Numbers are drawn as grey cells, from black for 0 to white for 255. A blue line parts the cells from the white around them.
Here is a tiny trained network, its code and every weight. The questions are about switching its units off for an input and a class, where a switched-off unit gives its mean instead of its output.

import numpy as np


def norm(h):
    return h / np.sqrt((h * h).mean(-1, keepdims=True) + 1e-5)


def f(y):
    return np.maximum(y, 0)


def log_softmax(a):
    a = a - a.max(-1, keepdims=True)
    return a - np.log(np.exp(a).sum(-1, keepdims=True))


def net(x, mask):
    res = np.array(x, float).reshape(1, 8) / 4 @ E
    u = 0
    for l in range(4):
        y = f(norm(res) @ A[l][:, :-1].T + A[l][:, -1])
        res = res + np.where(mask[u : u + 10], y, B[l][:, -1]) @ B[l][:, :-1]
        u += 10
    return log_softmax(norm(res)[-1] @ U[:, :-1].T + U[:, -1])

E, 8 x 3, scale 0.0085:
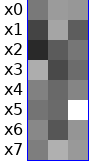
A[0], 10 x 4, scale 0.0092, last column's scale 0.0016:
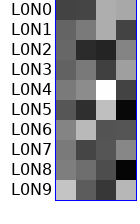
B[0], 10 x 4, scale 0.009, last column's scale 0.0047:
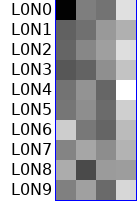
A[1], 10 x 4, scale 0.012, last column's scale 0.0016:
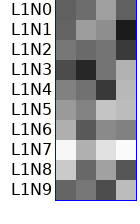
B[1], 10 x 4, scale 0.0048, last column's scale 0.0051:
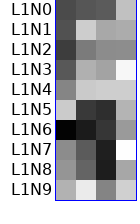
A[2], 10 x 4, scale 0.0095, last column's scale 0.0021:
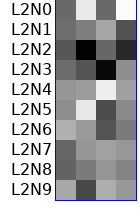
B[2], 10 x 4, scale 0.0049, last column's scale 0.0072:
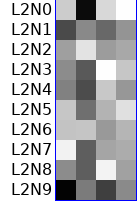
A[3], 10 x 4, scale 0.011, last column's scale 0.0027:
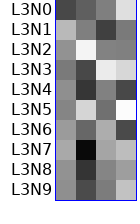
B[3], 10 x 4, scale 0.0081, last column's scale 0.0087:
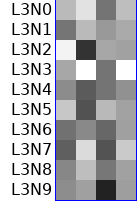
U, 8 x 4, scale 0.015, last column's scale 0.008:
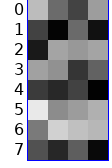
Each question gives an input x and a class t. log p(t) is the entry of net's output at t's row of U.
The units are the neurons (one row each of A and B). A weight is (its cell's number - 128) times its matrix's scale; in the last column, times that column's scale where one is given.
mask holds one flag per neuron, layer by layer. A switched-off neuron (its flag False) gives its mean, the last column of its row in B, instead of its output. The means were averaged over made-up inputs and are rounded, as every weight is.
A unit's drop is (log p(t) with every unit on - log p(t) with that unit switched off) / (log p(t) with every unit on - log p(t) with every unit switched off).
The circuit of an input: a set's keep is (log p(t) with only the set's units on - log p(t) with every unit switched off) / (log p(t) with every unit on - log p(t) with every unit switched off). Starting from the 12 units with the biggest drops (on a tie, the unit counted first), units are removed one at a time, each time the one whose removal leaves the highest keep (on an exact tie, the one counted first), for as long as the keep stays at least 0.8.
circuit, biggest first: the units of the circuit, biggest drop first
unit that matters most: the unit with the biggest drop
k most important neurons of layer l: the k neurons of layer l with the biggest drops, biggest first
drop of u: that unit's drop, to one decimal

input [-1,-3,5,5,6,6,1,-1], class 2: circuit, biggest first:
[L0N0 L2N0]
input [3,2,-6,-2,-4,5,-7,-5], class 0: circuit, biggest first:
[L1N7 L0N0 L1N5]
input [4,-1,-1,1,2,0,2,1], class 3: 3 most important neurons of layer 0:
[L0N0 L0N9 L0N2]
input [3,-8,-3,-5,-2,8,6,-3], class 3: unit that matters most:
L1N5
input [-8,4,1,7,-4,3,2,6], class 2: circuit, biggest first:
[L0N0 L3N2]
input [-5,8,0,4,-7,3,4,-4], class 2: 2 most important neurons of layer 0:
[L0N0 L0N2]
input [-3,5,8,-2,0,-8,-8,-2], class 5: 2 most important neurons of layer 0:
[L0N0 L0N6]
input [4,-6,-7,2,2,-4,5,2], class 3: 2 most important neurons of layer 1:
[L1N6 L1N7]
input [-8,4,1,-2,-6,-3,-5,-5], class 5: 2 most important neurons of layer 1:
[L1N9 L1N4]
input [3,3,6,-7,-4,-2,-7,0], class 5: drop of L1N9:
0.1
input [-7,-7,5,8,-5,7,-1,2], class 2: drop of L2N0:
0.1
